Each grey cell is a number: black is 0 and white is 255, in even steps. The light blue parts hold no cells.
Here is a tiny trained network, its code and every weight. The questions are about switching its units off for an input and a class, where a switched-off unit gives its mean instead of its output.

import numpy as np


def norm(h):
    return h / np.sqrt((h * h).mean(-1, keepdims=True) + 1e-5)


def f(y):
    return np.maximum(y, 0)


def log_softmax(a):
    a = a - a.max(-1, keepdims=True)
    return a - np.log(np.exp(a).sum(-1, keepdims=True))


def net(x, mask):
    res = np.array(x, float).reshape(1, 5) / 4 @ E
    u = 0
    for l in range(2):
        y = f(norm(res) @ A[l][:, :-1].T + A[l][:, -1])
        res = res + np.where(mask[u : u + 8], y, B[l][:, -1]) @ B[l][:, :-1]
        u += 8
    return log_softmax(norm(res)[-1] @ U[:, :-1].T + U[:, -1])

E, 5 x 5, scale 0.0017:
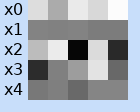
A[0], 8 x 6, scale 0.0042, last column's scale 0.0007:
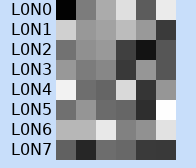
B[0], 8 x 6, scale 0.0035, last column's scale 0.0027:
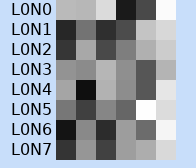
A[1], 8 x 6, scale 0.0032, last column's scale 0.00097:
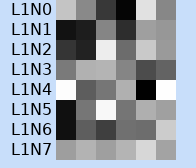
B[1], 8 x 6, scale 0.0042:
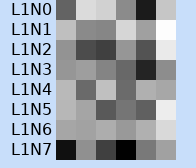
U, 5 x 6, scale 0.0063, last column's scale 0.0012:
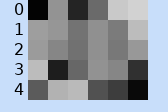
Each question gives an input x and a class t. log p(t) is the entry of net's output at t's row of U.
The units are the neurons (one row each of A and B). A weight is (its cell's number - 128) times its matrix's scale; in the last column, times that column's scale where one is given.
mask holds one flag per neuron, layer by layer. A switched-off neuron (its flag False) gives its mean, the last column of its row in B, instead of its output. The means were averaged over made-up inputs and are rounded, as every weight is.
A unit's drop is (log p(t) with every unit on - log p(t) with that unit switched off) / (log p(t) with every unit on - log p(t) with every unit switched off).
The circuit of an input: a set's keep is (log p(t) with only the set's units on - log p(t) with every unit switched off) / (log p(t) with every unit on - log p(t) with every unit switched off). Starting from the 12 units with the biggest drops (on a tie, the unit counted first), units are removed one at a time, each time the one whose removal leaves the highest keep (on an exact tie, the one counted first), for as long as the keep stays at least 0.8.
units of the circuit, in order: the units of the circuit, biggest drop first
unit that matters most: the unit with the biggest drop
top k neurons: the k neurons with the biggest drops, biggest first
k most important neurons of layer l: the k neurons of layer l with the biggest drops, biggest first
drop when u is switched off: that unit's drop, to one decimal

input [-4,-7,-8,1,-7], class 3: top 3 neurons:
(L1N2; L1N1; L1N0)
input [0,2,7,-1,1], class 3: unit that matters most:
L0N4
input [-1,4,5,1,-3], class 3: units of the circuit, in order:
(L0N4; L1N0; L0N5)
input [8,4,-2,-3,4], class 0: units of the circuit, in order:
(L1N7; L0N6)
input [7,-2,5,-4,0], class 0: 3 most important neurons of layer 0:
(L0N1; L0N0; L0N6)
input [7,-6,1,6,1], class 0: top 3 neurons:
(L0N1; L1N7; L1N0)
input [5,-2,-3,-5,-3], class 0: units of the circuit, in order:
(L1N7; L0N6)
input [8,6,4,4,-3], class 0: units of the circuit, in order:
(L0N1; L1N7)
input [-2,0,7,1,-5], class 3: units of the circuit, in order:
(L0N4; L1N0; L0N5; L1N4)
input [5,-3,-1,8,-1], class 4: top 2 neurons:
(L0N0; L0N5)
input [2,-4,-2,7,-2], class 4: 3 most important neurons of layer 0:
(L0N0; L0N4; L0N5)
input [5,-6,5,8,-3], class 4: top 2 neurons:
(L0N0; L1N1)
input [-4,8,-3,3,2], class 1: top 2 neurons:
(L1N1; L0N6)
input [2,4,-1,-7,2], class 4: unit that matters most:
L1N0
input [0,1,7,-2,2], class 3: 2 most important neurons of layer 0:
(L0N4; L0N0)
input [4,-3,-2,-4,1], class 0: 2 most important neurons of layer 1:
(L1N7; L1N4)
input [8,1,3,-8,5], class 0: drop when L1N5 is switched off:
0.1
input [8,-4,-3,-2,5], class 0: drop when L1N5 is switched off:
0.0
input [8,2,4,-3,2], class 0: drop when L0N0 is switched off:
0.1
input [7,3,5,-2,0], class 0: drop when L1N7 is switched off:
0.2
